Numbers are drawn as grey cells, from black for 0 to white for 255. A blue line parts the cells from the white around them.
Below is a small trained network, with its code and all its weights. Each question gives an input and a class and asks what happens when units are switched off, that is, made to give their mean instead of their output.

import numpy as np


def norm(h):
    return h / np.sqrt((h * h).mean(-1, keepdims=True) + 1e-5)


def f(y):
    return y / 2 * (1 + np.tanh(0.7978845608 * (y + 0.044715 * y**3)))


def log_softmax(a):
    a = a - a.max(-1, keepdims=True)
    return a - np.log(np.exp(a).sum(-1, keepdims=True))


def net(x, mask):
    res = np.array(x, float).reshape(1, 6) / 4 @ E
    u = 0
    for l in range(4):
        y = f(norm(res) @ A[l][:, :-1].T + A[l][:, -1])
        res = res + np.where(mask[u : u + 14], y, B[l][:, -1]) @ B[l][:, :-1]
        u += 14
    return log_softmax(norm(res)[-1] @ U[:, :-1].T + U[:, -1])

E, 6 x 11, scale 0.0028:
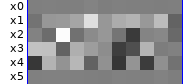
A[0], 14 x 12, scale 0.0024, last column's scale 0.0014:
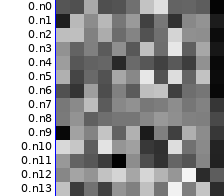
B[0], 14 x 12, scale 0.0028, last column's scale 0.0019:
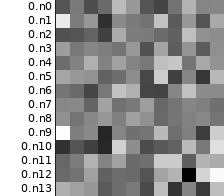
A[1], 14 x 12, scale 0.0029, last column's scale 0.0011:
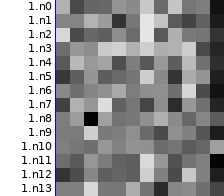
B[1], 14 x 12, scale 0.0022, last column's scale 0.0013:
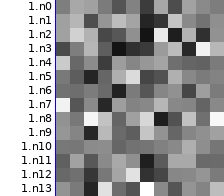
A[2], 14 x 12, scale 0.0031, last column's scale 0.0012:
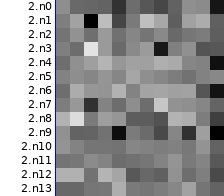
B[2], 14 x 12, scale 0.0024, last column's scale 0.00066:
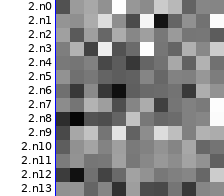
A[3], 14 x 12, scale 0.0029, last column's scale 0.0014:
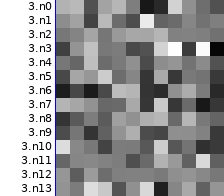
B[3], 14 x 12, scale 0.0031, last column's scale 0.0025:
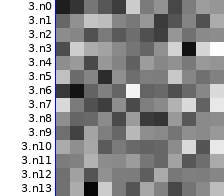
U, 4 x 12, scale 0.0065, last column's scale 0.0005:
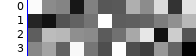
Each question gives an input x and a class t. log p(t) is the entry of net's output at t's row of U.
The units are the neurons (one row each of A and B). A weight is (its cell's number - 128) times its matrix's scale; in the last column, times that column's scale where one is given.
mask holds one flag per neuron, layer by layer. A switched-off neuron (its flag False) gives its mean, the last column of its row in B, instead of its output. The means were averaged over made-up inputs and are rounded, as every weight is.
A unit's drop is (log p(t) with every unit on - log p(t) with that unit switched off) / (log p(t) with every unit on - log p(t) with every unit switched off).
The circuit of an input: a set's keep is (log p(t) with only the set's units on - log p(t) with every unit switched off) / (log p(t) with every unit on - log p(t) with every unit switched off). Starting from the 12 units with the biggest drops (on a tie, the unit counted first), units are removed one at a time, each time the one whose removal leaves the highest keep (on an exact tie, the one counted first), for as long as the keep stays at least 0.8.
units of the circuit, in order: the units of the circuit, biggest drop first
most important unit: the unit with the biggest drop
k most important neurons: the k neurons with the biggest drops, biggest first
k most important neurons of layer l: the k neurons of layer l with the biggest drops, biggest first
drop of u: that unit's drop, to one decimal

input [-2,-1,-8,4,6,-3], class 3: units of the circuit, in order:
(2.n1 1.n8)
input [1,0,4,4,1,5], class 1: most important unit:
0.n10
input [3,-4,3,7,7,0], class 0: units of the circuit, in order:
(0.n9 3.n7)
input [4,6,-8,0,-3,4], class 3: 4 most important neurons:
(2.n1 1.n8 0.n11 0.n4)
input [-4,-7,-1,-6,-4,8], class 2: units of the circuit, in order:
(0.n11 2.n9 3.n3)
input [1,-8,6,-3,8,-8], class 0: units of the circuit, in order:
(0.n9 0.n1 1.n7 3.n7)
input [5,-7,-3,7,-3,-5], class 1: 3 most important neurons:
(0.n10 0.n12 1.n3)
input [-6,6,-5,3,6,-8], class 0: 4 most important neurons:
(0.n9 0.n1 0.n11 0.n4)
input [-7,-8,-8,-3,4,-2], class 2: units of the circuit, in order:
(2.n9 0.n11 0.n4 3.n3)
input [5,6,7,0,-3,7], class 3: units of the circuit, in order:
(2.n3 3.n13)
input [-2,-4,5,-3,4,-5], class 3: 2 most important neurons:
(0.n12 2.n3)
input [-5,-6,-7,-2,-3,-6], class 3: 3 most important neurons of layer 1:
(1.n3 1.n8 1.n6)
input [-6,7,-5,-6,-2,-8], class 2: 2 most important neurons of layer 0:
(0.n10 0.n12)
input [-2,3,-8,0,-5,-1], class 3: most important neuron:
(2.n1)
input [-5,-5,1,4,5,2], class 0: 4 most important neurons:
(0.n12 0.n9 0.n1 1.n3)
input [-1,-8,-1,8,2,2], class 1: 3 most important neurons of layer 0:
(0.n10 0.n12 0.n2)
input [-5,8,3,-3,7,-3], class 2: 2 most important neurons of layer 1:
(1.n3 1.n2)
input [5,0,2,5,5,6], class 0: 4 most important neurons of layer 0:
(0.n9 0.n1 0.n6 0.n0)
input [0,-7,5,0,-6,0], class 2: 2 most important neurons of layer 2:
(2.n9 2.n0)
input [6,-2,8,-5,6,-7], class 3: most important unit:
2.n3
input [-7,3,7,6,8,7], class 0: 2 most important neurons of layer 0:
(0.n9 0.n1)
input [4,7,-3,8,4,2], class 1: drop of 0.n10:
0.3
